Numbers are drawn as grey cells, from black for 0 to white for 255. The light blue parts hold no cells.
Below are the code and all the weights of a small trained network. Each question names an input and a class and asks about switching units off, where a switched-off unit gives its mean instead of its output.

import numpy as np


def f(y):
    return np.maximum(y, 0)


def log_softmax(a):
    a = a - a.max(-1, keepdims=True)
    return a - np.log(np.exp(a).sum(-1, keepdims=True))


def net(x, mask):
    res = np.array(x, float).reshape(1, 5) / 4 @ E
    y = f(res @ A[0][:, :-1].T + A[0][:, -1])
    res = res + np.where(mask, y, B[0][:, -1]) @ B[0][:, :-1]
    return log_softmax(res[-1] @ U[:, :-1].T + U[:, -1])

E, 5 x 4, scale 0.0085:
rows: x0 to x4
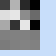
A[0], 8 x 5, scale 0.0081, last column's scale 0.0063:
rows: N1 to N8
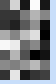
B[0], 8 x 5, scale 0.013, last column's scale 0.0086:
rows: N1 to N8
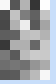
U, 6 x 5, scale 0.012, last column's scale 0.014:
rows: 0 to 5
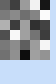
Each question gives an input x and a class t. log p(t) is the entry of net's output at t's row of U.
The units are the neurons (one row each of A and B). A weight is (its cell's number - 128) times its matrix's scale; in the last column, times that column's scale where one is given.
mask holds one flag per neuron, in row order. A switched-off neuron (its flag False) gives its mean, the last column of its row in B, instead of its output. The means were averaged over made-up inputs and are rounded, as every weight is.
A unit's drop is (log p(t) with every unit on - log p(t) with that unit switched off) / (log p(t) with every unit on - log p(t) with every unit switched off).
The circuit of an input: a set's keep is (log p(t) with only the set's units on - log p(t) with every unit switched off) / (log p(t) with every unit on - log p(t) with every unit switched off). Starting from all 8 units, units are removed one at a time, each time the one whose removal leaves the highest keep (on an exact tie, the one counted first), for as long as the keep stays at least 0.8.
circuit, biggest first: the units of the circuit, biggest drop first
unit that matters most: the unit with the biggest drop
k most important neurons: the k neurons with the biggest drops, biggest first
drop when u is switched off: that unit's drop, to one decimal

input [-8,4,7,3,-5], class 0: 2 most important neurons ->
[N1, N4]
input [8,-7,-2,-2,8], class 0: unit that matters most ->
N8
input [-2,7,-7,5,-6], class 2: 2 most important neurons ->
[N1, N2]
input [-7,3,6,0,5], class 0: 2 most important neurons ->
[N1, N4]
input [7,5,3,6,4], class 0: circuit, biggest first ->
[N6, N8]
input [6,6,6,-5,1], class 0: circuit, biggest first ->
[N6, N1]
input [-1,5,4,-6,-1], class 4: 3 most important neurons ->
[N1, N3, N2]
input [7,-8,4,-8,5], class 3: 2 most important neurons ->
[N3, N2]
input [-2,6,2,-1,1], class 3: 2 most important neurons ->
[N1, N5]
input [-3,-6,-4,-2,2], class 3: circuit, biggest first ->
[N2, N3]
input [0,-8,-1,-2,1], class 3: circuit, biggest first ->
[N3, N2]
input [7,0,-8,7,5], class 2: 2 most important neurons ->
[N1, N4]
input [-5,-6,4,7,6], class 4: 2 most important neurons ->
[N1, N5]
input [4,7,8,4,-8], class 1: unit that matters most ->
N1
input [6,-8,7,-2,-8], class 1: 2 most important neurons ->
[N1, N5]
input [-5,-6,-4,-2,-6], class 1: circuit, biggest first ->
[N2, N8]
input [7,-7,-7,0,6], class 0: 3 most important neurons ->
[N8, N6, N5]
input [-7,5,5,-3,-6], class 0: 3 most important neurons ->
[N1, N4, N2]
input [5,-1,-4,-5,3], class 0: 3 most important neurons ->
[N8, N6, N2]
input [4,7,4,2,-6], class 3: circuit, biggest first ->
[N1]
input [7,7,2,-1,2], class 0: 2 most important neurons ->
[N6, N8]
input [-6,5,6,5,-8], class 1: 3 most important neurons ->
[N1, N8, N6]
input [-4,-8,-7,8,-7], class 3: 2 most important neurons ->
[N2, N3]
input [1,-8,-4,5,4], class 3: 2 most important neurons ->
[N3, N2]
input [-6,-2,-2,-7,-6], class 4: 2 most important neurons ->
[N8, N6]
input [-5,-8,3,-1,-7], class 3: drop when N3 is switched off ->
0.2
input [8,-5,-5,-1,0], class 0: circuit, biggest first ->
[N8]
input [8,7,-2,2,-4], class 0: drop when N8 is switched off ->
0.5
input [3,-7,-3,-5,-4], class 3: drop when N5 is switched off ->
-0.1
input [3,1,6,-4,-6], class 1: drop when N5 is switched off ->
-0.1
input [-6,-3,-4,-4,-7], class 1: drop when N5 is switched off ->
-0.1
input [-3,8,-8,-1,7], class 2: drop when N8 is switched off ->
0.0
